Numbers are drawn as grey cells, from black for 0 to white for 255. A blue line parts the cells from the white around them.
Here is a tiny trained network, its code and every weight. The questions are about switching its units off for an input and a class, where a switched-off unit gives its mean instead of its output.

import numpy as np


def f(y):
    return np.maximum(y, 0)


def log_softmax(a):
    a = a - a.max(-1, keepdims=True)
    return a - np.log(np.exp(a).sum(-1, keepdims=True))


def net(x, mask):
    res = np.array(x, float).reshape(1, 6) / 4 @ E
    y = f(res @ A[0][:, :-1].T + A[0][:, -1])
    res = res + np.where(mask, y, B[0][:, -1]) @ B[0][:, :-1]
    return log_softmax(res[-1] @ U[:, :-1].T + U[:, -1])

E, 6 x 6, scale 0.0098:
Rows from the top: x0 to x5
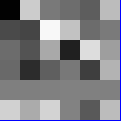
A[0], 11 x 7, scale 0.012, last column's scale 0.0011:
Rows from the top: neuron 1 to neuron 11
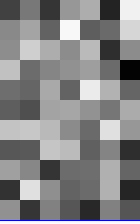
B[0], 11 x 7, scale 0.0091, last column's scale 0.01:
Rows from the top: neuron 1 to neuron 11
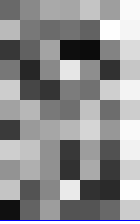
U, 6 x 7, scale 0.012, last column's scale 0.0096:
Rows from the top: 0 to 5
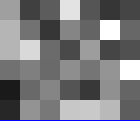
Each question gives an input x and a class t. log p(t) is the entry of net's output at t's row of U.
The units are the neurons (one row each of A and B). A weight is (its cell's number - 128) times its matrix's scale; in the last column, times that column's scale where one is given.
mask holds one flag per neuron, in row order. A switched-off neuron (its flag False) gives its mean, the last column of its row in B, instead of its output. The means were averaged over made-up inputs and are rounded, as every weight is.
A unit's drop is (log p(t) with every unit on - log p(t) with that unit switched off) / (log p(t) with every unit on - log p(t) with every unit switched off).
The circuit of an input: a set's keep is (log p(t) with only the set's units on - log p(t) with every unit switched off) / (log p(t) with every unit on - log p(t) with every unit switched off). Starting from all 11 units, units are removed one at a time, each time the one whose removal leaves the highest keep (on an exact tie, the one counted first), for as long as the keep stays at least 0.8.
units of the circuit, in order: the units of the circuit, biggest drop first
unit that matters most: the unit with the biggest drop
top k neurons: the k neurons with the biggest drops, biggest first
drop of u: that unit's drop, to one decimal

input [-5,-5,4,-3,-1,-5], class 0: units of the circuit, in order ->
neuron 4
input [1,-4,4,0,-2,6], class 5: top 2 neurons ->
neuron 7; neuron 8
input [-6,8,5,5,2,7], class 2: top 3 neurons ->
neuron 8; neuron 6; neuron 10
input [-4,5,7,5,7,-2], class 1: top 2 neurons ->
neuron 5; neuron 10
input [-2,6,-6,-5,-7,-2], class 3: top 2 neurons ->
neuron 5; neuron 2
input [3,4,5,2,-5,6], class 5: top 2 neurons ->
neuron 7; neuron 2
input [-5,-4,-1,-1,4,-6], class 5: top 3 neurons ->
neuron 1; neuron 10; neuron 8
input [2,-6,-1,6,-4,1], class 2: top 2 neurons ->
neuron 9; neuron 3
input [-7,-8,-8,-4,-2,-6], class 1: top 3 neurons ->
neuron 2; neuron 10; neuron 8
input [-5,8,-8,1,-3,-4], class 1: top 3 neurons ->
neuron 2; neuron 9; neuron 10
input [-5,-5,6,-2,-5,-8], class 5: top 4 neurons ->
neuron 1; neuron 10; neuron 2; neuron 8
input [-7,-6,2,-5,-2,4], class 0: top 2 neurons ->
neuron 4; neuron 8
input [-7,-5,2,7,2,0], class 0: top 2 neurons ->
neuron 4; neuron 3
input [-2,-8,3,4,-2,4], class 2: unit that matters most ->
neuron 9
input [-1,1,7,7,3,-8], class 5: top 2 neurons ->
neuron 1; neuron 2
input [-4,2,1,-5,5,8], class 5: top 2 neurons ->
neuron 7; neuron 10
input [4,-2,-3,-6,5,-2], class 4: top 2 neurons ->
neuron 3; neuron 5
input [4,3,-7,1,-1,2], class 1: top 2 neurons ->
neuron 2; neuron 4
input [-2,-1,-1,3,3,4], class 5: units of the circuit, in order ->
neuron 10; neuron 7; neuron 5
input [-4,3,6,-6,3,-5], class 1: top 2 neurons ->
neuron 5; neuron 10
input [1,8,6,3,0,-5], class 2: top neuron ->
neuron 8
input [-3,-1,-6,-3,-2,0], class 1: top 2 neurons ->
neuron 2; neuron 10
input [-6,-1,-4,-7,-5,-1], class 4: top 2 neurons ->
neuron 3; neuron 10
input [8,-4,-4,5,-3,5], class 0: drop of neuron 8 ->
0.0
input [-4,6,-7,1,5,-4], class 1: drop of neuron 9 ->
0.1
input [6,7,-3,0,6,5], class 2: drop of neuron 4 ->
0.2
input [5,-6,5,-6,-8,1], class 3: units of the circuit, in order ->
neuron 8
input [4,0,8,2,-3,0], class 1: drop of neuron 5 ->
0.5
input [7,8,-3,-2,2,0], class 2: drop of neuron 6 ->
0.2
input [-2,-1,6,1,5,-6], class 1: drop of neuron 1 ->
-0.1
